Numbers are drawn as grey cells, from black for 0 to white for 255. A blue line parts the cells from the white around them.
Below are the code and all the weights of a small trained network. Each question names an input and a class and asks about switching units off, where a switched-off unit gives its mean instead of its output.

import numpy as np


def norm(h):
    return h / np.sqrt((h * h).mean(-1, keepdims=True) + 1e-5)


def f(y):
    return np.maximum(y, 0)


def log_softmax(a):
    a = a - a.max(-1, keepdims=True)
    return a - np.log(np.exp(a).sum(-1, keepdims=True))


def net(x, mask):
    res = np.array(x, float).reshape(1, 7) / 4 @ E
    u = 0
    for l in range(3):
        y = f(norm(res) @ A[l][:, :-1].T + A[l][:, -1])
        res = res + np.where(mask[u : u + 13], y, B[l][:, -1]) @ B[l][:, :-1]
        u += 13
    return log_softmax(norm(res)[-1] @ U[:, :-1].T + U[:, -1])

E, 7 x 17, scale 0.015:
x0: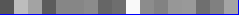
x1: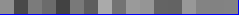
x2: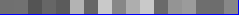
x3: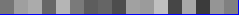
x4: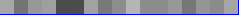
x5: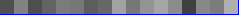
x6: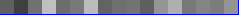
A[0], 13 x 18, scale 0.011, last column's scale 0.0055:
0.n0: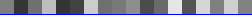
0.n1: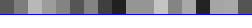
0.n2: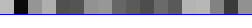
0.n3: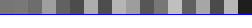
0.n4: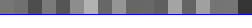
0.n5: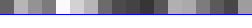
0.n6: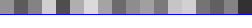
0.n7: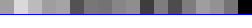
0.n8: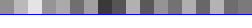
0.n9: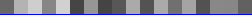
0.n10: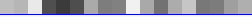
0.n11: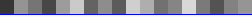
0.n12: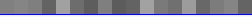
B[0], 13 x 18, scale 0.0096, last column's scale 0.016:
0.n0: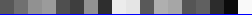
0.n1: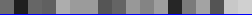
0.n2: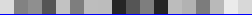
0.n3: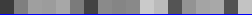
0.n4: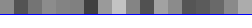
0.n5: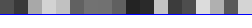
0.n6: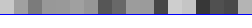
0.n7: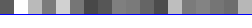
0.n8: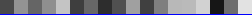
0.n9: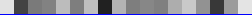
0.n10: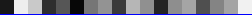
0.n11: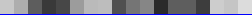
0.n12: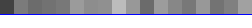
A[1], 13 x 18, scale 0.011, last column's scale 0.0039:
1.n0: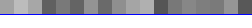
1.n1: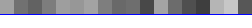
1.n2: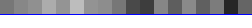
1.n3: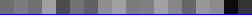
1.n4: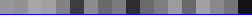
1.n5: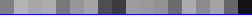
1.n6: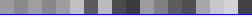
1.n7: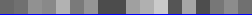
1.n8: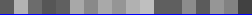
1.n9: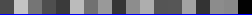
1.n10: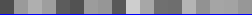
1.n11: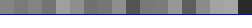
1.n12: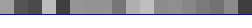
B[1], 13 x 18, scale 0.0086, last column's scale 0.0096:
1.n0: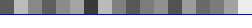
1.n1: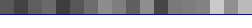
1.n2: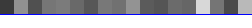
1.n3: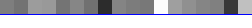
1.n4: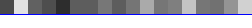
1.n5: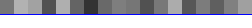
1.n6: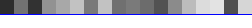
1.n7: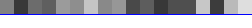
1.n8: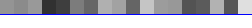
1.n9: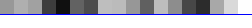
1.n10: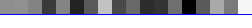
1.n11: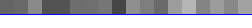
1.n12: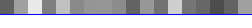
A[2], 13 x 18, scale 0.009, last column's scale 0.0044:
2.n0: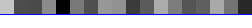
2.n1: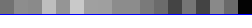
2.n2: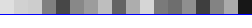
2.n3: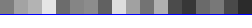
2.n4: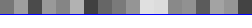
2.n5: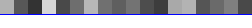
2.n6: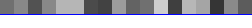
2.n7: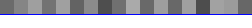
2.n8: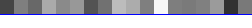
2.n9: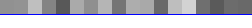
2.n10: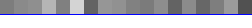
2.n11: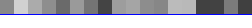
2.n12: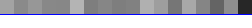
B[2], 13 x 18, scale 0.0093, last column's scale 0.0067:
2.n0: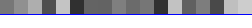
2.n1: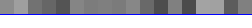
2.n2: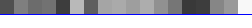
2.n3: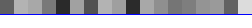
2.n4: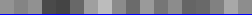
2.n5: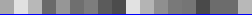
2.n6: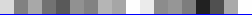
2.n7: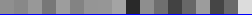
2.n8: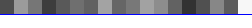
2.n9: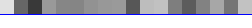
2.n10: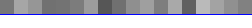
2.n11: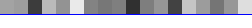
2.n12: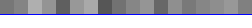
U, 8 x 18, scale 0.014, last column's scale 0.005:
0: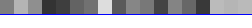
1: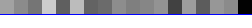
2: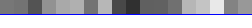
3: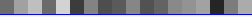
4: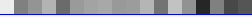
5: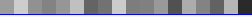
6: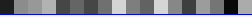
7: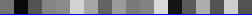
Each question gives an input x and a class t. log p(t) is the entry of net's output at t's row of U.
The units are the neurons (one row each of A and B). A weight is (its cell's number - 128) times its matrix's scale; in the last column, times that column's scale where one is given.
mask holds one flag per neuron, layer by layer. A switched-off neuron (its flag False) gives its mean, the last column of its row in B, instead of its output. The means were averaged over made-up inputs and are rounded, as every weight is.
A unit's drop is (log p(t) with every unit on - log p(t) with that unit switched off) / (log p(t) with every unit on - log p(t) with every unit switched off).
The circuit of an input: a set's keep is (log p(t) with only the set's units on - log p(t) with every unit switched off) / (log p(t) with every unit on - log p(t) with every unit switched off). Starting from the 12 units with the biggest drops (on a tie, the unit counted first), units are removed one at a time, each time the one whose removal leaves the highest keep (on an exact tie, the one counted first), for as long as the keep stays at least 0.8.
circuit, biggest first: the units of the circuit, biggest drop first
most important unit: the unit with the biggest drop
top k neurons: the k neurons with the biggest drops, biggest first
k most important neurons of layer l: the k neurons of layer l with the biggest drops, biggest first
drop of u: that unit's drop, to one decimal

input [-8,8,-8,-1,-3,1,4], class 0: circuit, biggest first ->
0.n8
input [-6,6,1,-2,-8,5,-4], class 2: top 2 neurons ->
0.n0, 0.n10
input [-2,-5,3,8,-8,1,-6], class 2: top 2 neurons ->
0.n0, 0.n11
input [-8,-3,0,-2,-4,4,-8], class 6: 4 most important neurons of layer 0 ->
0.n2, 0.n11, 0.n1, 0.n10
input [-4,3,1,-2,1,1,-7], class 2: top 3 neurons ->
0.n10, 0.n0, 1.n6
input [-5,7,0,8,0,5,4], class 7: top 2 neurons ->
0.n1, 0.n10
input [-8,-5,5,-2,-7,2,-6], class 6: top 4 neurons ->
0.n2, 0.n11, 1.n3, 0.n1
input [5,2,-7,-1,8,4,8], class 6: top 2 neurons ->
0.n0, 0.n3
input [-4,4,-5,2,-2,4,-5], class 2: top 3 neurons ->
0.n0, 0.n10, 0.n8
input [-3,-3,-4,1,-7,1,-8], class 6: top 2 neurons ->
0.n2, 0.n5
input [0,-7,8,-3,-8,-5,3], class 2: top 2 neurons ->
0.n5, 0.n0
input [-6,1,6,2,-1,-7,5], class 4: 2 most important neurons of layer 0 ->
0.n6, 0.n10
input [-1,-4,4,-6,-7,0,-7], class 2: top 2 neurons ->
0.n0, 0.n5
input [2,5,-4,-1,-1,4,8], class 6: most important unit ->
0.n0
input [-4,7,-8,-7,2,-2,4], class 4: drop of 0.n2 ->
1.3
